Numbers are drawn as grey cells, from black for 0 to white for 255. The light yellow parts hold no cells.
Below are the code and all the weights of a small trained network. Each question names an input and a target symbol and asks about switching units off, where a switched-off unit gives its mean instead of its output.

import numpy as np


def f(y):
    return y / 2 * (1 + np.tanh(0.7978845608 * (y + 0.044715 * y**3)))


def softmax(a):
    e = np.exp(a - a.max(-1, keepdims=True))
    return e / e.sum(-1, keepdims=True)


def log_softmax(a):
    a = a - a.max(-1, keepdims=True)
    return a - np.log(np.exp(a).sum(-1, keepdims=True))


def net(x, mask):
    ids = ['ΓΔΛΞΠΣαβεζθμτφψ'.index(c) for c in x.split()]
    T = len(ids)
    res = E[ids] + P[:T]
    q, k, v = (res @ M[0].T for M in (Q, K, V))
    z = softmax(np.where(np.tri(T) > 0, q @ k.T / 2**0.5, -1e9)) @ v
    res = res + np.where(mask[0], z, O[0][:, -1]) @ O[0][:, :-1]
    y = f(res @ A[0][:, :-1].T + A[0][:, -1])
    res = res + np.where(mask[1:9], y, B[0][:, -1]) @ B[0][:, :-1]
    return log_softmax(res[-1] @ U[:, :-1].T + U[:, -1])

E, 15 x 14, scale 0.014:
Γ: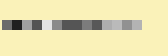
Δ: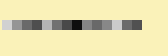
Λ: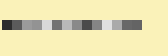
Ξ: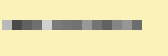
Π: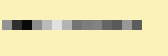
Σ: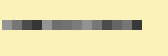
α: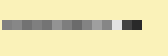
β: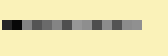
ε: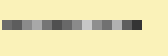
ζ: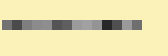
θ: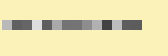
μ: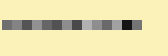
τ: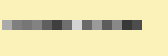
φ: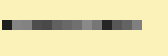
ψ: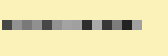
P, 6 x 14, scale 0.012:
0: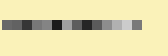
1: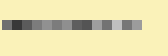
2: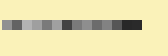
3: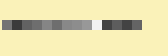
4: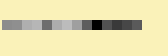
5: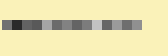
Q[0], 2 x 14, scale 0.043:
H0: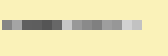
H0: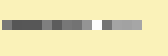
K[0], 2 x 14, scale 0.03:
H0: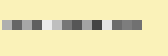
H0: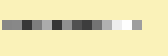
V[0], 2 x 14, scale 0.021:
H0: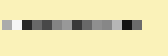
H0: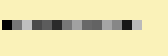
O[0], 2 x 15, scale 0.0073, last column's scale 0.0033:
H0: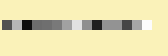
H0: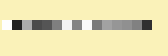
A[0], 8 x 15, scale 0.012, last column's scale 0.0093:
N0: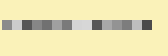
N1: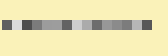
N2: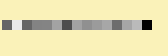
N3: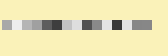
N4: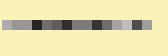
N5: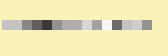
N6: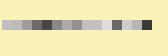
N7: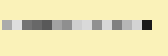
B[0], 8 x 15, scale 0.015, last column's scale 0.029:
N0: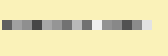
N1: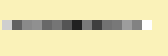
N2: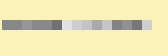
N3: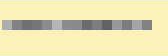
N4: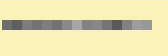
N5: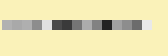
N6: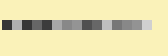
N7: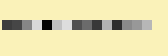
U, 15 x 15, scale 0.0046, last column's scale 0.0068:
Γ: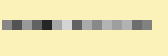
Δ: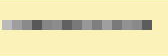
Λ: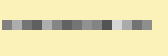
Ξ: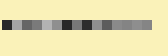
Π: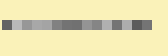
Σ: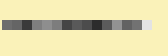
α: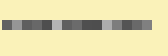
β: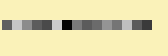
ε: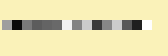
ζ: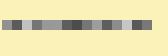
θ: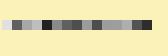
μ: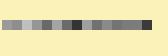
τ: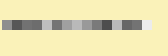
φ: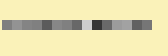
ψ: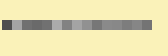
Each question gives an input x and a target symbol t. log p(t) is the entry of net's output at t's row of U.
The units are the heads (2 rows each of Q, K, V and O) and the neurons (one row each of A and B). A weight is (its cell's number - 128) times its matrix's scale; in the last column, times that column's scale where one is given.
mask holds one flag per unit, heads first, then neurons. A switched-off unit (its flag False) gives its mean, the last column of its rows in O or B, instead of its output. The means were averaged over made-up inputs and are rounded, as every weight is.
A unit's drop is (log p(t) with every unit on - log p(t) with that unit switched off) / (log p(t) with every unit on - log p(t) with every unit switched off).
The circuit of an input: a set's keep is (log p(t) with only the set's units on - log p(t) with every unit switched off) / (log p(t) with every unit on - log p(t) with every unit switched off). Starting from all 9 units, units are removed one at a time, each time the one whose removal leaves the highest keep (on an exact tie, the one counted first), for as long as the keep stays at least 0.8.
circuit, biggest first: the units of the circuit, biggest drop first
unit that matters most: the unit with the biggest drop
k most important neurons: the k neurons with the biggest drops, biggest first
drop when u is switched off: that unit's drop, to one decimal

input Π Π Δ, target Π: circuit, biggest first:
(N2 H0)
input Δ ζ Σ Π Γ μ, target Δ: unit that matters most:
N0
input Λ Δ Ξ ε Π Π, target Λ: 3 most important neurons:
(N5 N7 N1)
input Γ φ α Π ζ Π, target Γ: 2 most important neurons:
(N5 N1)
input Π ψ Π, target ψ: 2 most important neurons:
(N7 N0)
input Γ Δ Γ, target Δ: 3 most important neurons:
(N0 N1 N2)
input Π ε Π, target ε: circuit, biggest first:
(N1 N0 H0)
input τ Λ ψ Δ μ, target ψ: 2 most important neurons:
(N7 N0)
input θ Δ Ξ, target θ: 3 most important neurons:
(N1 N2 N6)
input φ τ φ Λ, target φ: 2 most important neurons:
(N5 N7)
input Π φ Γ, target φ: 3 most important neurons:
(N5 N7 N6)
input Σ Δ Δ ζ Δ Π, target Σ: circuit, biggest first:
(N2 N0)
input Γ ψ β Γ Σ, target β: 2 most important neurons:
(N6 N2)
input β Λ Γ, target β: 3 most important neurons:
(N6 N2 N5)
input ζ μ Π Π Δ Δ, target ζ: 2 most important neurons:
(N6 N2)
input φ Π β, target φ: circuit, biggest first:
(N5 H0 N7 N6)
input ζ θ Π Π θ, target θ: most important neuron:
(N1)
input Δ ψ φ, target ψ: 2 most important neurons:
(N7 N0)
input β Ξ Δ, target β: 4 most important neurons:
(N6 N2 N5 N7)
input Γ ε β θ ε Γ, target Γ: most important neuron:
(N5)
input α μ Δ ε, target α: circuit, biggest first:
(N0 H0 N5 N1)
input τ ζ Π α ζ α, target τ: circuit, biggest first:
(N1 H0 N5)
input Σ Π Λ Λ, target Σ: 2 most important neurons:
(N2 N0)
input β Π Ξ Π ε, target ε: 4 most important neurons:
(N1 N5 N0 N6)
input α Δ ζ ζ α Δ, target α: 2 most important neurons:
(N0 N5)
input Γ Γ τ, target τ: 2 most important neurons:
(N1 N6)
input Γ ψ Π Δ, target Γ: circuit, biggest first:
(N5)
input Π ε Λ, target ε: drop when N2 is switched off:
-0.1
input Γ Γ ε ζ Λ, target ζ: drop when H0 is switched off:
1.2
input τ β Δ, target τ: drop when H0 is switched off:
0.4
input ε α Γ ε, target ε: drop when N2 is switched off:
-0.1
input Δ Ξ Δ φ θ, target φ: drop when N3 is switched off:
0.0
